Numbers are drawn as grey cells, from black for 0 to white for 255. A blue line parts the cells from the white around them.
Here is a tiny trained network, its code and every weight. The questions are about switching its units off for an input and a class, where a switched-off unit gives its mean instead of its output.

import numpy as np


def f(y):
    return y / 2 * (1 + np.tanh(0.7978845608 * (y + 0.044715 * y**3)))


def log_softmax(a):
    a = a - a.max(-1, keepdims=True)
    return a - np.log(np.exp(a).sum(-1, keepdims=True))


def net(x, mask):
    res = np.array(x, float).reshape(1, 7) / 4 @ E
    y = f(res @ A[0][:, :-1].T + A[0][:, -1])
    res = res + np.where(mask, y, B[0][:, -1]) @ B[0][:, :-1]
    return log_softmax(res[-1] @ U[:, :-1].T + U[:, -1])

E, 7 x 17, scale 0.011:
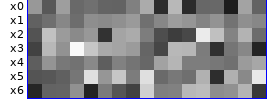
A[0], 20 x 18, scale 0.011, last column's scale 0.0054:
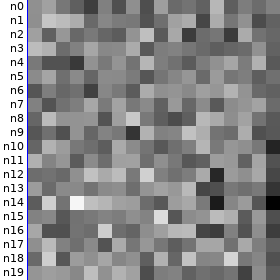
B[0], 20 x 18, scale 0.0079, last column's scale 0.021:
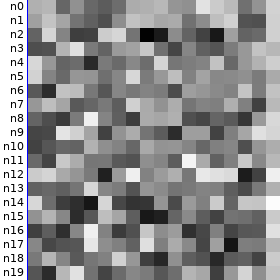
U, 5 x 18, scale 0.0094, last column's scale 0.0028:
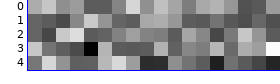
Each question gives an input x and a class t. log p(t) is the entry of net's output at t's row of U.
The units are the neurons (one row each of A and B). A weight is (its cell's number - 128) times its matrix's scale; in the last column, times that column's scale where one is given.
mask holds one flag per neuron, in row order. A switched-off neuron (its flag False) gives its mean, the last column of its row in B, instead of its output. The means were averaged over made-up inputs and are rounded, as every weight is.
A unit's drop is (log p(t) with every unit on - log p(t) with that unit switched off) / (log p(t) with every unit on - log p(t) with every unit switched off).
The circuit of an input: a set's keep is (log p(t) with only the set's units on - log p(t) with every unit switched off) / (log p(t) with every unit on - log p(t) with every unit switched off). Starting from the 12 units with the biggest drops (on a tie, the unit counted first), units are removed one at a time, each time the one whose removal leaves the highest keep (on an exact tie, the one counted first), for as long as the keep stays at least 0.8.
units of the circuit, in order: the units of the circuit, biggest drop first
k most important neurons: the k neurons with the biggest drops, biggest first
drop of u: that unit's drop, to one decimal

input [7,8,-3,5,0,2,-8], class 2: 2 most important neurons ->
(n19; n3)
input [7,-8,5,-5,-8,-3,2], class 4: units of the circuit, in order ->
(n2)
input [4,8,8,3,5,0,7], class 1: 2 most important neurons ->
(n8; n17)
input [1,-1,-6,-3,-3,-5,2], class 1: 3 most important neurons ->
(n16; n12; n13)
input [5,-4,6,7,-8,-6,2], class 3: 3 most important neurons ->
(n14; n12; n16)
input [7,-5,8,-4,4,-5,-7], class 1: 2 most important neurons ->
(n8; n17)
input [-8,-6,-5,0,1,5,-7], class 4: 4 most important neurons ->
(n18; n15; n9; n6)
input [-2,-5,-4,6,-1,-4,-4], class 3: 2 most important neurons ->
(n14; n12)
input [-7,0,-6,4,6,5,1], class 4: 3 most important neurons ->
(n18; n8; n12)
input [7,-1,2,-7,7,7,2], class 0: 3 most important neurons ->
(n14; n4; n12)
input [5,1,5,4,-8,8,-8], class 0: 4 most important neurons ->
(n12; n7; n9; n6)
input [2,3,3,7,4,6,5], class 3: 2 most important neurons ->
(n14; n1)
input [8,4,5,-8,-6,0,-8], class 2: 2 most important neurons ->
(n11; n14)
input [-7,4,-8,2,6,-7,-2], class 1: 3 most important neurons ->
(n16; n12; n13)
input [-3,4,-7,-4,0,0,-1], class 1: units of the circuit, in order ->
(n16)
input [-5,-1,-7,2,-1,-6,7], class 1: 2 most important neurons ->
(n16; n12)
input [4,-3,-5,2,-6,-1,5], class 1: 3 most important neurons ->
(n16; n19; n13)
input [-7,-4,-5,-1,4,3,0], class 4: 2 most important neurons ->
(n18; n15)
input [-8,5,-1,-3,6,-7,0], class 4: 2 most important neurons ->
(n15; n18)
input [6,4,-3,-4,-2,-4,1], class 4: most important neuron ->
(n2)
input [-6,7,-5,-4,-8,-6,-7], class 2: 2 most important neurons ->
(n11; n12)
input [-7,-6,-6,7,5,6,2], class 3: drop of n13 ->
-0.1
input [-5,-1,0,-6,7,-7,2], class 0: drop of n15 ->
0.0
